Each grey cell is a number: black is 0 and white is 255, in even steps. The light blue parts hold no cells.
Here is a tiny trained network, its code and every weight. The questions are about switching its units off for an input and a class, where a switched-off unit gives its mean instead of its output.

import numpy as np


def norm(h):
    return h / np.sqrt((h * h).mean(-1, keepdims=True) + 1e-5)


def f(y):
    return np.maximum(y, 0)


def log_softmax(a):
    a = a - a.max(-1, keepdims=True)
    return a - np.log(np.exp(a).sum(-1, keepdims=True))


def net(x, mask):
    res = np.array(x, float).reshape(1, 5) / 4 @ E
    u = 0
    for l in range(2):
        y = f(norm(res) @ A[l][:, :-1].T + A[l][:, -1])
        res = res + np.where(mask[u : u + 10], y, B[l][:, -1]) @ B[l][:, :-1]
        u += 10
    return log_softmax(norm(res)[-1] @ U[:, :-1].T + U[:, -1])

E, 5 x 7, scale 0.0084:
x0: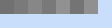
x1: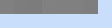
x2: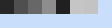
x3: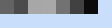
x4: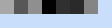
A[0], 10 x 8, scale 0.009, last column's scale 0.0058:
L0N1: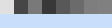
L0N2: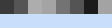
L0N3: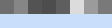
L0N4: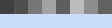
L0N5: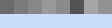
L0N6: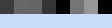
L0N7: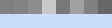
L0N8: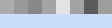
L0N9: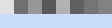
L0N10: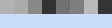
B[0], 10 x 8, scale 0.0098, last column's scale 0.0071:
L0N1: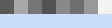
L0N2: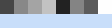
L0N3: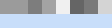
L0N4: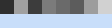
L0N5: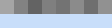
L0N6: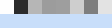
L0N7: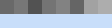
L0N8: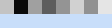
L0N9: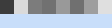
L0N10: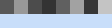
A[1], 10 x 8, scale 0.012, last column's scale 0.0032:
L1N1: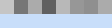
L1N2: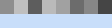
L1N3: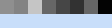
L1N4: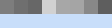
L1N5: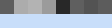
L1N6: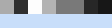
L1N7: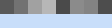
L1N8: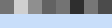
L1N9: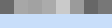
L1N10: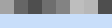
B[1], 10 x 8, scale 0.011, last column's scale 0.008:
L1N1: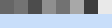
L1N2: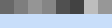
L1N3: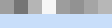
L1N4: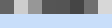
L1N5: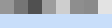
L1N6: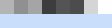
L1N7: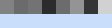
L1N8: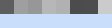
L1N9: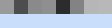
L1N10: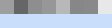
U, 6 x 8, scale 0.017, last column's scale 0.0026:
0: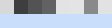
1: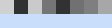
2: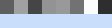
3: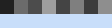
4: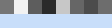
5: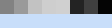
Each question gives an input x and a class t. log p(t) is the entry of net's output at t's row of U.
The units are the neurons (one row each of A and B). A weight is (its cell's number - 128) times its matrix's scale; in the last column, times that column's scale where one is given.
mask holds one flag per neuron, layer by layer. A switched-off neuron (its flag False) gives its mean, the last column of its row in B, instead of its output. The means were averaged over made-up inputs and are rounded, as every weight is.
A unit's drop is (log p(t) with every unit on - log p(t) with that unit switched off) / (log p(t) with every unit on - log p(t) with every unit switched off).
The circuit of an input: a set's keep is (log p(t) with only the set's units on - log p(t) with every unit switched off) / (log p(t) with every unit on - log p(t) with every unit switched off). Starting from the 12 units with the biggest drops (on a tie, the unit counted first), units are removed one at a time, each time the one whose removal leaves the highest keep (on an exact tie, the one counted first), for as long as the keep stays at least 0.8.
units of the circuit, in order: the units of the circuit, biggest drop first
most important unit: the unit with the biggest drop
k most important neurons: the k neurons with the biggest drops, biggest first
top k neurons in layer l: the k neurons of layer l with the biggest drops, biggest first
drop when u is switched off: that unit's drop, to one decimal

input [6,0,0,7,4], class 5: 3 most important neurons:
[L0N8 L1N5 L0N6]
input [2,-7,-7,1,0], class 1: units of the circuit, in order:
[L1N9]
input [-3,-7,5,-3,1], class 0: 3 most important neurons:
[L0N6 L0N2 L0N9]
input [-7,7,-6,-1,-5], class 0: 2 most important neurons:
[L0N8 L0N2]
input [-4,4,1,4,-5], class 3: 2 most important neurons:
[L0N6 L0N4]
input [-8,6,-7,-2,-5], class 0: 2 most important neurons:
[L0N8 L0N2]
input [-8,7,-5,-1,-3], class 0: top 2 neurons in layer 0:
[L0N8 L0N2]
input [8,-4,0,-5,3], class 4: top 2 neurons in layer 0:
[L0N8 L0N10]
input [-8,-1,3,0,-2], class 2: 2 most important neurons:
[L0N2 L0N3]
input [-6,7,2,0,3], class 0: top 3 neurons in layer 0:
[L0N6 L0N2 L0N1]
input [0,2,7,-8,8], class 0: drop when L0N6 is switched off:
0.1
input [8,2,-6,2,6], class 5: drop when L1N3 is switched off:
0.3
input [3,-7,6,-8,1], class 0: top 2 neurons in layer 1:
[L1N10 L1N6]
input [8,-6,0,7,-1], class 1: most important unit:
L1N6
